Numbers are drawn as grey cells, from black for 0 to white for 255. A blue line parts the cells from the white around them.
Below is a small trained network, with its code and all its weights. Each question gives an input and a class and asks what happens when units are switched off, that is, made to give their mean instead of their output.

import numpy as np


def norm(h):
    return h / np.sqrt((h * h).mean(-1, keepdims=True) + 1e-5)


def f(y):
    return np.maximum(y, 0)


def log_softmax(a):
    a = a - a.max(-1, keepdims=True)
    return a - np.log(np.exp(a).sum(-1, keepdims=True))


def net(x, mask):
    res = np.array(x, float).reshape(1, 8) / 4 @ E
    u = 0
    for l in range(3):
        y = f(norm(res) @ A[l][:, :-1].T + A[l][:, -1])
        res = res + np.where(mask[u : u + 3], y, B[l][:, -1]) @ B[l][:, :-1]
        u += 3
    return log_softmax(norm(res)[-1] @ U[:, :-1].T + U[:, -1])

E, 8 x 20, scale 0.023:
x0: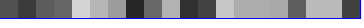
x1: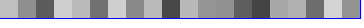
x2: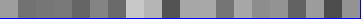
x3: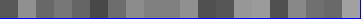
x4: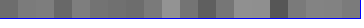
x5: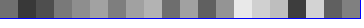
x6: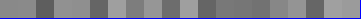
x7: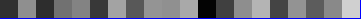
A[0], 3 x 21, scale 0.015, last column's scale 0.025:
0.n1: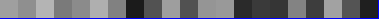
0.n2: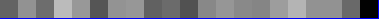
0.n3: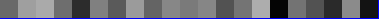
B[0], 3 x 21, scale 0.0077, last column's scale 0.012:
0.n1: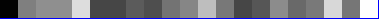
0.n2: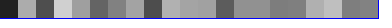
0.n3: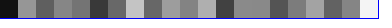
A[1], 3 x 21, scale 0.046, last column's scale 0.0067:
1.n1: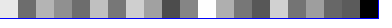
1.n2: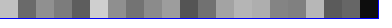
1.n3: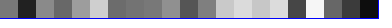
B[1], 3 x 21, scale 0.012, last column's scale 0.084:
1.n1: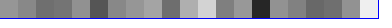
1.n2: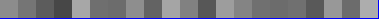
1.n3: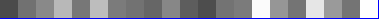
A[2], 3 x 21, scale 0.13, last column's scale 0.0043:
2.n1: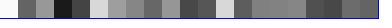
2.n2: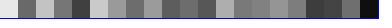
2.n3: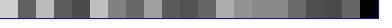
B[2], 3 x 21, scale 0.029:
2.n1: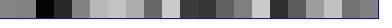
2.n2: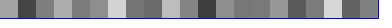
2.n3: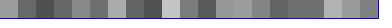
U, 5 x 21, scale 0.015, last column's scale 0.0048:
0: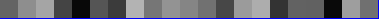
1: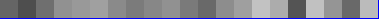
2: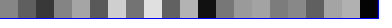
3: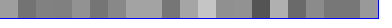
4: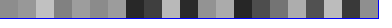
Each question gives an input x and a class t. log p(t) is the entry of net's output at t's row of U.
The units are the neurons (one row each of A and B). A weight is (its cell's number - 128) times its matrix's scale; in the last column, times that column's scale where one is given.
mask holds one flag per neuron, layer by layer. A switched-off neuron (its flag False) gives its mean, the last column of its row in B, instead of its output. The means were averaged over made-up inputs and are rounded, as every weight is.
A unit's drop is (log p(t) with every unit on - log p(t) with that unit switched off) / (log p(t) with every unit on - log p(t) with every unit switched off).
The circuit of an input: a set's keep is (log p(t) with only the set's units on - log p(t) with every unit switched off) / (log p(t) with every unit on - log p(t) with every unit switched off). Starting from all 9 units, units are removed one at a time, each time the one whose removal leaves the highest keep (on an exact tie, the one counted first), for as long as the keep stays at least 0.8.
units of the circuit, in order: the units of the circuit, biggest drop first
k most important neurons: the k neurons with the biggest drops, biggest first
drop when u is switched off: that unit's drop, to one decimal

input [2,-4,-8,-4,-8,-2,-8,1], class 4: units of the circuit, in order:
[0.n1, 1.n3]
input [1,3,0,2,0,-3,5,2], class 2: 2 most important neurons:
[1.n3, 1.n1]
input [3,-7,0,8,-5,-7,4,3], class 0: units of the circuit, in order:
[1.n3]
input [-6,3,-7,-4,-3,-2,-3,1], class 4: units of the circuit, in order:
[1.n1, 1.n3]
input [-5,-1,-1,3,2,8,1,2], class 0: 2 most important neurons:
[1.n3, 1.n1]
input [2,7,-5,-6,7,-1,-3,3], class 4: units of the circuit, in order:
[1.n3, 1.n1]
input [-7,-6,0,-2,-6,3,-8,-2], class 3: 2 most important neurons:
[1.n1, 1.n3]
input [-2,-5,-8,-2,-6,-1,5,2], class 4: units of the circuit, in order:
[1.n3, 1.n1]
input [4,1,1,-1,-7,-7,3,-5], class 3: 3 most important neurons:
[1.n3, 1.n2, 0.n3]
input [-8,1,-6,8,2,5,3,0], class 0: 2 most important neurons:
[1.n3, 1.n1]
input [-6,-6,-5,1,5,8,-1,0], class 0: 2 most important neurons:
[0.n3, 1.n3]
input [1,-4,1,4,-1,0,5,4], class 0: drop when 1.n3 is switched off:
0.8
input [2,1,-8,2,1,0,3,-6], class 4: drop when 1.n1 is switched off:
0.1
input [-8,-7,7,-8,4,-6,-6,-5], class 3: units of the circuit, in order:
[1.n1]
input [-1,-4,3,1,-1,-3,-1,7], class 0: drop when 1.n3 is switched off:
0.6
